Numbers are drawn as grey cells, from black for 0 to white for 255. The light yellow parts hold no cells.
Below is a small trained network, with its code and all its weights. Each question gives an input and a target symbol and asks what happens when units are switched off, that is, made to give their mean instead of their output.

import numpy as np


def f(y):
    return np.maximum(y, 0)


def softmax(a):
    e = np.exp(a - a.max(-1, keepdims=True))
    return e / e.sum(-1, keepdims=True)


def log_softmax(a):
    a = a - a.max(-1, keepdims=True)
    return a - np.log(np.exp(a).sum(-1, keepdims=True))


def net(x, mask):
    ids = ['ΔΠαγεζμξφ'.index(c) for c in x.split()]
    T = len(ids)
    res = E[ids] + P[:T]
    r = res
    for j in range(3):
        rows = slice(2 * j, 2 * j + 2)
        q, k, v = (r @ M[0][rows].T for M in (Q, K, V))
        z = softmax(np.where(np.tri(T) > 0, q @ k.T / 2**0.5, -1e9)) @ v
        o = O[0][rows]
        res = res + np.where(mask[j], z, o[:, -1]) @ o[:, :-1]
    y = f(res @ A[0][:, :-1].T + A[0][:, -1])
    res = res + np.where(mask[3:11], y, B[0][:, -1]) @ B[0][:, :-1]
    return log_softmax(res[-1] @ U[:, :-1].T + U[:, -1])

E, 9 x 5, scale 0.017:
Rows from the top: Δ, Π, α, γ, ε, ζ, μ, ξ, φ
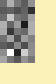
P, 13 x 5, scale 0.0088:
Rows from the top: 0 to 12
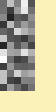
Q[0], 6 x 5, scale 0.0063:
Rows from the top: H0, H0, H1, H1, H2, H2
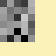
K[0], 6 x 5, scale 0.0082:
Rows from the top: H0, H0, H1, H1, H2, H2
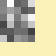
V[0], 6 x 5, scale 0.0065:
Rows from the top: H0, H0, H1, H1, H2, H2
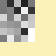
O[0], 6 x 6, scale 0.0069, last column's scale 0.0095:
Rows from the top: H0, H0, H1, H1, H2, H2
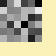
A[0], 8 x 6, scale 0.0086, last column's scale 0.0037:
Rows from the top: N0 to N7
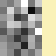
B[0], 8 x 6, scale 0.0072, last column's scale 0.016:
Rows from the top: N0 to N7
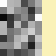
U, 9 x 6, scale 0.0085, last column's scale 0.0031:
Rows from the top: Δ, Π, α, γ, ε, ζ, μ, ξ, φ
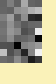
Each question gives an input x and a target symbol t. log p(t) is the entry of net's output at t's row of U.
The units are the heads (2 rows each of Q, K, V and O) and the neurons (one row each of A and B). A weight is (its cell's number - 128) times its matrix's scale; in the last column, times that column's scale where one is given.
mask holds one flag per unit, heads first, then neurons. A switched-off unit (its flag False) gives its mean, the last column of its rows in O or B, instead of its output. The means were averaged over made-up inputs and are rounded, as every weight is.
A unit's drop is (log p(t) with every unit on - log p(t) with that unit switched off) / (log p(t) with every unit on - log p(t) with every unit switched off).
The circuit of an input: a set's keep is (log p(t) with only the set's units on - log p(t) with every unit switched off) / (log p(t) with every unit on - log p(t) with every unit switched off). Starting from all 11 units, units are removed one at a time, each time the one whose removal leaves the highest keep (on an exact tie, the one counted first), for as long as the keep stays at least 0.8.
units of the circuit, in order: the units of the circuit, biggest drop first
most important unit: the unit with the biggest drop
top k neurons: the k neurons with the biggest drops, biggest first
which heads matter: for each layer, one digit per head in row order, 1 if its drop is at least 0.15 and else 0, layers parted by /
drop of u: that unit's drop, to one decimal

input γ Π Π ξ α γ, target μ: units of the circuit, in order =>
H1, H2
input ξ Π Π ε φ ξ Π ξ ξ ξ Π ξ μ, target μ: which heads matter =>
110
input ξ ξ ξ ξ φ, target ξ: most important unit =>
H2
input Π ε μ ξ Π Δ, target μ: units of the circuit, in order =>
H1, N2, H2
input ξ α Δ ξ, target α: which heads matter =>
001
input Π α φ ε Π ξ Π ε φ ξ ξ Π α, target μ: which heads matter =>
110
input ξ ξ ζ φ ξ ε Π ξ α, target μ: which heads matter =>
100
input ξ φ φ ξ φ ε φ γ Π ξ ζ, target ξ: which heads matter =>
001
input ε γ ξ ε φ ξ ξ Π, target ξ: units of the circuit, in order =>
N2, N5
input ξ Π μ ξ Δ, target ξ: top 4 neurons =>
N0, N5, N2, N3
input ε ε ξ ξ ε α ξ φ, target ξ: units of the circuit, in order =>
H2, N5, N0
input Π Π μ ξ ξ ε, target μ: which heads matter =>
011
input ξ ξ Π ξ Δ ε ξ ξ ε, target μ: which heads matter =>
001
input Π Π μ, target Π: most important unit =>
H0
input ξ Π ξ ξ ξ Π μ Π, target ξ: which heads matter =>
110
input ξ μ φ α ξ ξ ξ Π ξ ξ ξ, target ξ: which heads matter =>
011
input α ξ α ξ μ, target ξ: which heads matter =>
001
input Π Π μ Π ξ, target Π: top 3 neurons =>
N3, N7, N0
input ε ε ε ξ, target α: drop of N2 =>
0.0
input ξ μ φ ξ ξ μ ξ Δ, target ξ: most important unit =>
H2
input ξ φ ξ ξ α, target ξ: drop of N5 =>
0.2
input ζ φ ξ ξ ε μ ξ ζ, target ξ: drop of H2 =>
0.4
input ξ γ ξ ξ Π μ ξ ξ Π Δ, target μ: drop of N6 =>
0.2
